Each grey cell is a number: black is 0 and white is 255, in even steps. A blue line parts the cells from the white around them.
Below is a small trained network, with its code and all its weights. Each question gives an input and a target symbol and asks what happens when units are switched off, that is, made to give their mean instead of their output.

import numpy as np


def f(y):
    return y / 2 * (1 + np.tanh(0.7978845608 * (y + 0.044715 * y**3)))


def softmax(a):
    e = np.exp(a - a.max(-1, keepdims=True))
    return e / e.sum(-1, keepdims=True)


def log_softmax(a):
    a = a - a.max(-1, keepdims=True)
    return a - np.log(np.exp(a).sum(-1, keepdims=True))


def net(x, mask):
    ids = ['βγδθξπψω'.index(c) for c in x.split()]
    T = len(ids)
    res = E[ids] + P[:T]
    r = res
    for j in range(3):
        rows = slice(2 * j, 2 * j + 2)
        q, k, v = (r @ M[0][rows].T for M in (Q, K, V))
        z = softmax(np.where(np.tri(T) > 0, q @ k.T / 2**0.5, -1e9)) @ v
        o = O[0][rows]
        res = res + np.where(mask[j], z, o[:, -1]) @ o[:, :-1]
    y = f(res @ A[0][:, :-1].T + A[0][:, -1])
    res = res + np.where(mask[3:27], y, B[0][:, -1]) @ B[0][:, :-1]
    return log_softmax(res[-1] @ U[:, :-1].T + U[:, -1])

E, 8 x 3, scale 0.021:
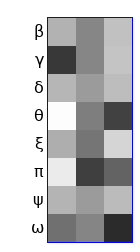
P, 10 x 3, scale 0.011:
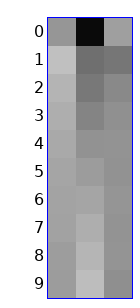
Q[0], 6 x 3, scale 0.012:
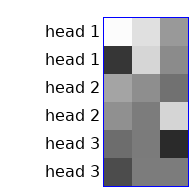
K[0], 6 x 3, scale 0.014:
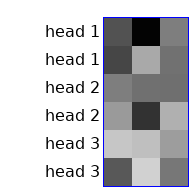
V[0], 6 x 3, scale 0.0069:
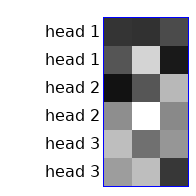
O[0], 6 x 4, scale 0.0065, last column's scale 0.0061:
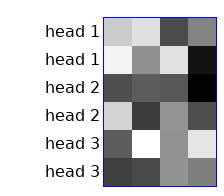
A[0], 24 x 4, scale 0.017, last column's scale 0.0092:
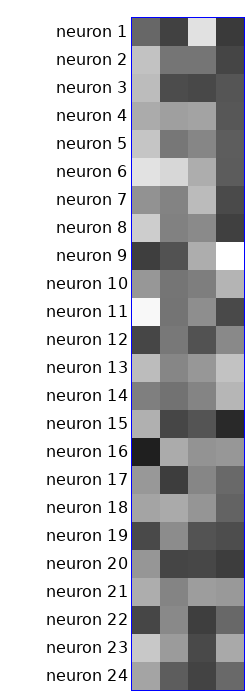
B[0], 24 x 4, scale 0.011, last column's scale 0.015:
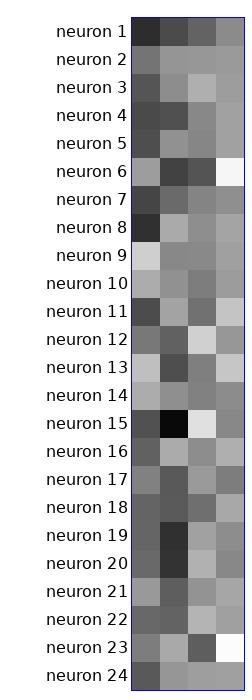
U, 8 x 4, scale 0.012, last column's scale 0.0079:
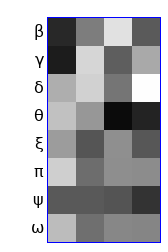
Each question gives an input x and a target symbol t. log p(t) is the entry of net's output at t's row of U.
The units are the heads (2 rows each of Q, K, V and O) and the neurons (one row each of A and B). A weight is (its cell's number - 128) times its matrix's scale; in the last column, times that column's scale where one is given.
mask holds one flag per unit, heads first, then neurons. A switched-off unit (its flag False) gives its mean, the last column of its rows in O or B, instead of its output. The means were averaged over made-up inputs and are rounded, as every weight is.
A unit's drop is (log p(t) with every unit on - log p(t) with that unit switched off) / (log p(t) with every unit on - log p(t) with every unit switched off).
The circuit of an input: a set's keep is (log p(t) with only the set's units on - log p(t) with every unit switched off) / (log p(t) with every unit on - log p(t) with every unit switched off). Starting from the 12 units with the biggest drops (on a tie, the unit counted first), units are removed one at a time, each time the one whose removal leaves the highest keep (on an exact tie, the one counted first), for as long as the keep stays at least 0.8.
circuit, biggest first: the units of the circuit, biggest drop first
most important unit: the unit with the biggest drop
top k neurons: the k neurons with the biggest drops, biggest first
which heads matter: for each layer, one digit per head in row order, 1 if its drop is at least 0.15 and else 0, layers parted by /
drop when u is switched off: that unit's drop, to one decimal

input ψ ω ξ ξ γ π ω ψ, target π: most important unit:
head 1
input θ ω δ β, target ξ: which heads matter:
010
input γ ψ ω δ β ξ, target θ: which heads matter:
101
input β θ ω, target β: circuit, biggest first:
(neuron 12; neuron 22)
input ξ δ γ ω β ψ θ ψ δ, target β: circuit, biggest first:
(head 1; neuron 23)
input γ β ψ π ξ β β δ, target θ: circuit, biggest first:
(head 1; neuron 6; head 3)
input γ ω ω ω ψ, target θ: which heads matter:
001
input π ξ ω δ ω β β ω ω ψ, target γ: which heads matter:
110
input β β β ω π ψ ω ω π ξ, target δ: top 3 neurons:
(neuron 9; neuron 6; neuron 4)
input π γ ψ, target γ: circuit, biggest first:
(head 1; head 2)
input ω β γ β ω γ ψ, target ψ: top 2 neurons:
(neuron 6; neuron 4)
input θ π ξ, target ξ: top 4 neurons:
(neuron 1; neuron 23; neuron 7; neuron 4)
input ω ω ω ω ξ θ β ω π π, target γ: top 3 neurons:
(neuron 11; neuron 8; neuron 23)
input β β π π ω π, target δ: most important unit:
head 3
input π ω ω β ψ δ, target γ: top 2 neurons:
(neuron 16; neuron 13)
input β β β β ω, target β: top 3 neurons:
(neuron 12; neuron 22; neuron 19)
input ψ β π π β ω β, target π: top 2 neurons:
(neuron 23; neuron 11)
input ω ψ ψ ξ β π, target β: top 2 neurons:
(neuron 15; neuron 3)
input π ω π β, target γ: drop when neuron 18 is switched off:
0.0
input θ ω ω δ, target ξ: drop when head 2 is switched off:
0.2
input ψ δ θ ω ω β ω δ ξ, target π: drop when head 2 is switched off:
0.1
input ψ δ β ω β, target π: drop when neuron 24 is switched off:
0.1
